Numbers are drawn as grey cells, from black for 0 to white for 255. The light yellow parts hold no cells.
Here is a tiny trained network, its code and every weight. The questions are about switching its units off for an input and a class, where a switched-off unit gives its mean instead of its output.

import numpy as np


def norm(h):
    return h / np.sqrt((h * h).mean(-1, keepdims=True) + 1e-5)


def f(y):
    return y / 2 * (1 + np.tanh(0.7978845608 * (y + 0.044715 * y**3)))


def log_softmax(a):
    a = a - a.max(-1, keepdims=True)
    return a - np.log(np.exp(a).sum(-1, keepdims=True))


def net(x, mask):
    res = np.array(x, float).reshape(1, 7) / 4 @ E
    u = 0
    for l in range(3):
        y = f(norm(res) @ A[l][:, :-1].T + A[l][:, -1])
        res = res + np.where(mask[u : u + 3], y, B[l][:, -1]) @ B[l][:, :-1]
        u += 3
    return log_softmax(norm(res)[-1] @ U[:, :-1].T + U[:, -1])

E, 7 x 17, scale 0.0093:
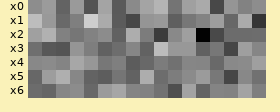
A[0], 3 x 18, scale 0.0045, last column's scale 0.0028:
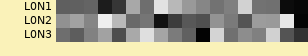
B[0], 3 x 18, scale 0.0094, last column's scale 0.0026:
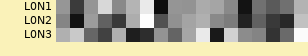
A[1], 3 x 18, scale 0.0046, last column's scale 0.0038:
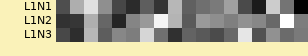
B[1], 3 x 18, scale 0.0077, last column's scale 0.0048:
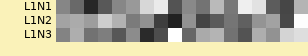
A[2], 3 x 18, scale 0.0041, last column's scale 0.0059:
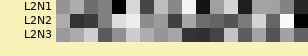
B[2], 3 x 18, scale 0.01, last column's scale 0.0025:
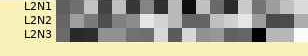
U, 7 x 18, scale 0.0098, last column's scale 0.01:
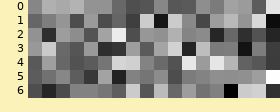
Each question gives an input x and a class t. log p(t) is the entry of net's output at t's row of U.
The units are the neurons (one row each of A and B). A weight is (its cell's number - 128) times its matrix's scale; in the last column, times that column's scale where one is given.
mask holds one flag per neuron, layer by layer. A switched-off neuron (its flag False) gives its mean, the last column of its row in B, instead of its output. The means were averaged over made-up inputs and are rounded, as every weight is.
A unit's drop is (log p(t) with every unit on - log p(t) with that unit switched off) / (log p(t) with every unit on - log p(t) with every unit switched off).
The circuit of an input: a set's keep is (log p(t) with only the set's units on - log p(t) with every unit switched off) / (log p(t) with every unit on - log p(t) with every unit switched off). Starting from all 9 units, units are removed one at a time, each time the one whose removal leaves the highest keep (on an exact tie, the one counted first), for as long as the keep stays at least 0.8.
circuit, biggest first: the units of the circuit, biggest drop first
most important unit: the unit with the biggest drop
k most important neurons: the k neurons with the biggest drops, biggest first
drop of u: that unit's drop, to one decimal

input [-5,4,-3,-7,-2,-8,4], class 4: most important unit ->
L2N2
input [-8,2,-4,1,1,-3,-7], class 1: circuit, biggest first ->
[L1N3 L0N3]
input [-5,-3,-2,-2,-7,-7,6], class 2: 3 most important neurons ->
[L0N1 L1N1 L2N1]
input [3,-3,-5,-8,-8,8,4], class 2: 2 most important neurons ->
[L0N1 L2N3]
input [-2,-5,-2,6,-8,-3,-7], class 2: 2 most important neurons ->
[L0N1 L0N3]
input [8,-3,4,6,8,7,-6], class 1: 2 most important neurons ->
[L2N1 L0N3]
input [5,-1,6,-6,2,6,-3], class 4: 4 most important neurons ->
[L1N1 L0N3 L1N3 L1N2]
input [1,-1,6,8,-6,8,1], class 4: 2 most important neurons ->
[L1N1 L2N3]
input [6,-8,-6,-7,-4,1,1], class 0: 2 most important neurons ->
[L1N2 L1N3]
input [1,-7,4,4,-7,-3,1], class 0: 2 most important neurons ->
[L1N2 L0N2]
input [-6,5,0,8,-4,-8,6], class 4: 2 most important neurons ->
[L2N2 L2N3]
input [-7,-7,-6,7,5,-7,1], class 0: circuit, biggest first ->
[L1N2 L2N3]
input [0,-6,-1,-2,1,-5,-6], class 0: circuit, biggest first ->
[L1N2 L0N3]
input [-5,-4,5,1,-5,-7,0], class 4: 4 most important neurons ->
[L2N2 L0N2 L2N1 L0N3]
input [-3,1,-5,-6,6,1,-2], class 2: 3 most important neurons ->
[L0N2 L1N3 L2N1]
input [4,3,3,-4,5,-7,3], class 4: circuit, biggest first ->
[L2N2]
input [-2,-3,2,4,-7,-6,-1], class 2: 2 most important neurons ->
[L0N1 L1N1]
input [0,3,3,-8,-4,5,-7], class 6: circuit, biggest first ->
[L2N3 L0N3]
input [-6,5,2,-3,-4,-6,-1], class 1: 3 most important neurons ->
[L1N3 L1N1 L1N2]
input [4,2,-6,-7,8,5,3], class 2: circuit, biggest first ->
[L0N2]
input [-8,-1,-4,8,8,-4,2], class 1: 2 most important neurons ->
[L1N3 L2N3]
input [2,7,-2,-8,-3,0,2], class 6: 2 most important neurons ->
[L2N3 L1N2]
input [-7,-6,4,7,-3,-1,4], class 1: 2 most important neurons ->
[L1N3 L2N3]
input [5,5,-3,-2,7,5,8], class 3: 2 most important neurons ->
[L0N3 L0N1]
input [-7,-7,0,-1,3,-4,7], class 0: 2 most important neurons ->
[L1N2 L2N1]
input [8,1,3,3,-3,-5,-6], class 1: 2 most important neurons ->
[L2N1 L0N3]
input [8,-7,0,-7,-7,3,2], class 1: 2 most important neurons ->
[L2N1 L0N2]
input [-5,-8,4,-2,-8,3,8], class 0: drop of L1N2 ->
0.9
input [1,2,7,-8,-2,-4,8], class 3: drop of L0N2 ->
0.0
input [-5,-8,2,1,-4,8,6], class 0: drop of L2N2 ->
0.1
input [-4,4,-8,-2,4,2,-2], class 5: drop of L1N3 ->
0.4
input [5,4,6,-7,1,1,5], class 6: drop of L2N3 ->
0.9
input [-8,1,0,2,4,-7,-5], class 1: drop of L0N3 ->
0.2
